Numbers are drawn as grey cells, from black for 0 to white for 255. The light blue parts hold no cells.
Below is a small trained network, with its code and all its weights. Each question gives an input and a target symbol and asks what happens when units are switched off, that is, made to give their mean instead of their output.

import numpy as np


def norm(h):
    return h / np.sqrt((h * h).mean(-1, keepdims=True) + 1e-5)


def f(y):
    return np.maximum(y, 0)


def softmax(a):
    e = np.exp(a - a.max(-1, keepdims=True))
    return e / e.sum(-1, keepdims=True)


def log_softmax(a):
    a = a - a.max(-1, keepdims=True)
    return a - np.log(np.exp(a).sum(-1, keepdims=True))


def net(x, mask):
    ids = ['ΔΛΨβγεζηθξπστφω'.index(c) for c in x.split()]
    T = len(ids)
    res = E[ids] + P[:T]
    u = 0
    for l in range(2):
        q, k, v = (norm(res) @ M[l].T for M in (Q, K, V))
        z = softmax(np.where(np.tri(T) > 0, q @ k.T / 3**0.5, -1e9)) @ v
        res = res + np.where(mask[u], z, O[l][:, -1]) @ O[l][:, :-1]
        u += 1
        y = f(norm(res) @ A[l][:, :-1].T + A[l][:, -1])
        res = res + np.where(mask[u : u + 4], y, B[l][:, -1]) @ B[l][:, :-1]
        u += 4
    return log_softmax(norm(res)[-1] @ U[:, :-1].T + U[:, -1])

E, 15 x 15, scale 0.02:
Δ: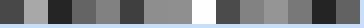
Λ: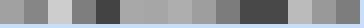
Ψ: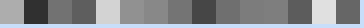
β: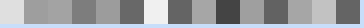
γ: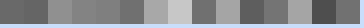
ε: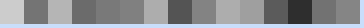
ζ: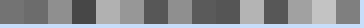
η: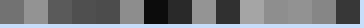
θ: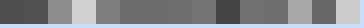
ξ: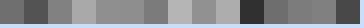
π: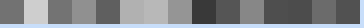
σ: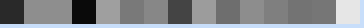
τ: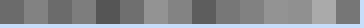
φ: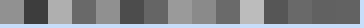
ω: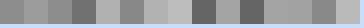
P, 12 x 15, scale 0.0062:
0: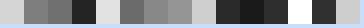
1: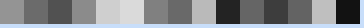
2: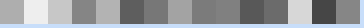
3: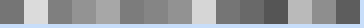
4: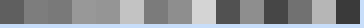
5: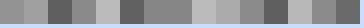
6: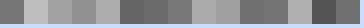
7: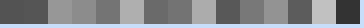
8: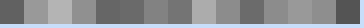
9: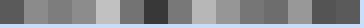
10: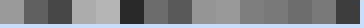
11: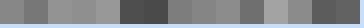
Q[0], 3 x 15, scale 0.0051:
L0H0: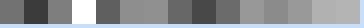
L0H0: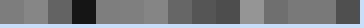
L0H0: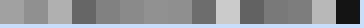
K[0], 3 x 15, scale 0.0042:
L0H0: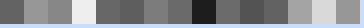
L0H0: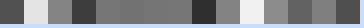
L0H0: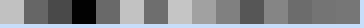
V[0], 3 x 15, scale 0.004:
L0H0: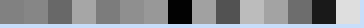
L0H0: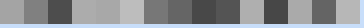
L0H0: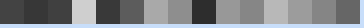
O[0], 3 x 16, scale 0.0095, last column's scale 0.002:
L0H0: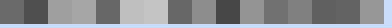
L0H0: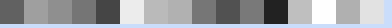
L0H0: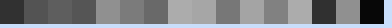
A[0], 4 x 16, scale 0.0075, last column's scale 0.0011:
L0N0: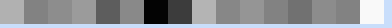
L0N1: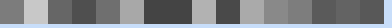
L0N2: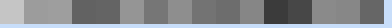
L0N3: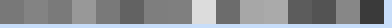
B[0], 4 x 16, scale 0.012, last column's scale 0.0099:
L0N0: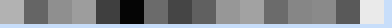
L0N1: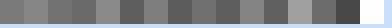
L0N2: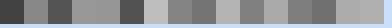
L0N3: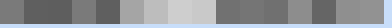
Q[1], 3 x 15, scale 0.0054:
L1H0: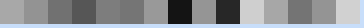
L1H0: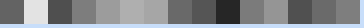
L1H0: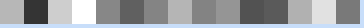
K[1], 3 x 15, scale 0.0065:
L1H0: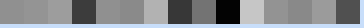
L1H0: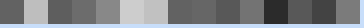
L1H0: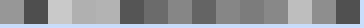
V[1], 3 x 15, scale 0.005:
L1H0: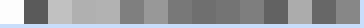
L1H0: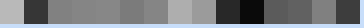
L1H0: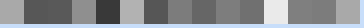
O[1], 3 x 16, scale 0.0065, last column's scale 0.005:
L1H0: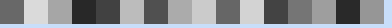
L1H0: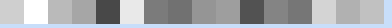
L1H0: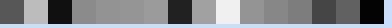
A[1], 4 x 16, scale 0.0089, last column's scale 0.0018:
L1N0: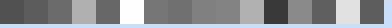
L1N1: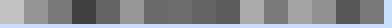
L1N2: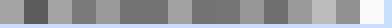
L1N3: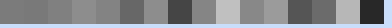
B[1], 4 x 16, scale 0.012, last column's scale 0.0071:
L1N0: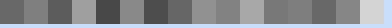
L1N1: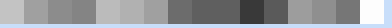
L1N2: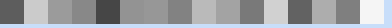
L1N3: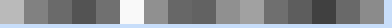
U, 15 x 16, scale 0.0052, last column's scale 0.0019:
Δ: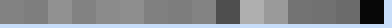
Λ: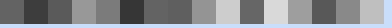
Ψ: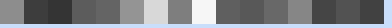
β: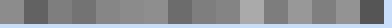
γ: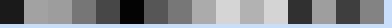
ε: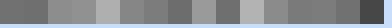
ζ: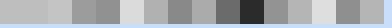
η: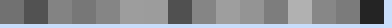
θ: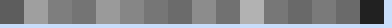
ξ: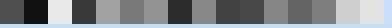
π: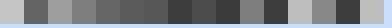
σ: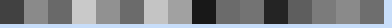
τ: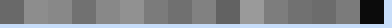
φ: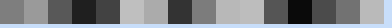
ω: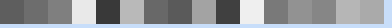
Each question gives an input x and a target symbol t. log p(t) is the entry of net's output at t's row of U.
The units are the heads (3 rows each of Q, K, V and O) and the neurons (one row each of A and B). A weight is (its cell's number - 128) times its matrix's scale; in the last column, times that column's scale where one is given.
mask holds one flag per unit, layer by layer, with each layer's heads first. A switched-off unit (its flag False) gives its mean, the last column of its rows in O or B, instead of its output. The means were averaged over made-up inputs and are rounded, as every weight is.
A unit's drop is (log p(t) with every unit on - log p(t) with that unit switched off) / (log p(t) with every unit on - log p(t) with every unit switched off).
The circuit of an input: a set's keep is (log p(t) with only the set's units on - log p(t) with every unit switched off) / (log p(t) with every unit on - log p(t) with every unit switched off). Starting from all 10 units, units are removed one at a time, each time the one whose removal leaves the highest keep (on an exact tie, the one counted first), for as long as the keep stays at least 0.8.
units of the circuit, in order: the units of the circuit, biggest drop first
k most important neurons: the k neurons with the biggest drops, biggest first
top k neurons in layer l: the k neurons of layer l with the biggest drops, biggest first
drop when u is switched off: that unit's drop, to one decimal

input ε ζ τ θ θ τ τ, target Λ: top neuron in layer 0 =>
(L0N1)
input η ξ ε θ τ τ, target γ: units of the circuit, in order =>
(L0H0 L0N1)
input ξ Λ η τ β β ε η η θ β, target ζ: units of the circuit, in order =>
(L0N0 L0N1)
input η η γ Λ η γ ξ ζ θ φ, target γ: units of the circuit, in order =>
(L0N1 L1N2)
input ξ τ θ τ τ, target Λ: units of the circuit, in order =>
(L0H0 L1H0 L0N0)
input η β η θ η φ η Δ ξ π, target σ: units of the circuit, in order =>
(L0N2 L0N0 L1H0)
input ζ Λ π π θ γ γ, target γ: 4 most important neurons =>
(L1N1 L0N1 L1N2 L0N3)
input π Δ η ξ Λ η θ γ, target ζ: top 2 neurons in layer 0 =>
(L0N0 L0N2)
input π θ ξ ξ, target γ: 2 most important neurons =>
(L1N1 L0N3)
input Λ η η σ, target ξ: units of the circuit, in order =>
(L1H0 L0N0)
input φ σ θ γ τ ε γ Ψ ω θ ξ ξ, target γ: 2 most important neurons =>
(L1N1 L0N2)
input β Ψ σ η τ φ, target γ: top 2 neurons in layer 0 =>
(L0N2 L0N1)
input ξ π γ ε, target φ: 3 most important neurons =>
(L1N3 L0N2 L0N1)
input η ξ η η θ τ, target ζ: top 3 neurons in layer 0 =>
(L0N2 L0N0 L0N1)
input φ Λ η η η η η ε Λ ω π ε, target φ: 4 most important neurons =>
(L1N3 L0N2 L0N1 L1N1)
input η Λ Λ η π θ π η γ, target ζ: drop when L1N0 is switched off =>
0.3
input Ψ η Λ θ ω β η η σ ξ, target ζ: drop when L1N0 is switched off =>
0.2
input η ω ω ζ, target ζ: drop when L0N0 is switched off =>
0.1
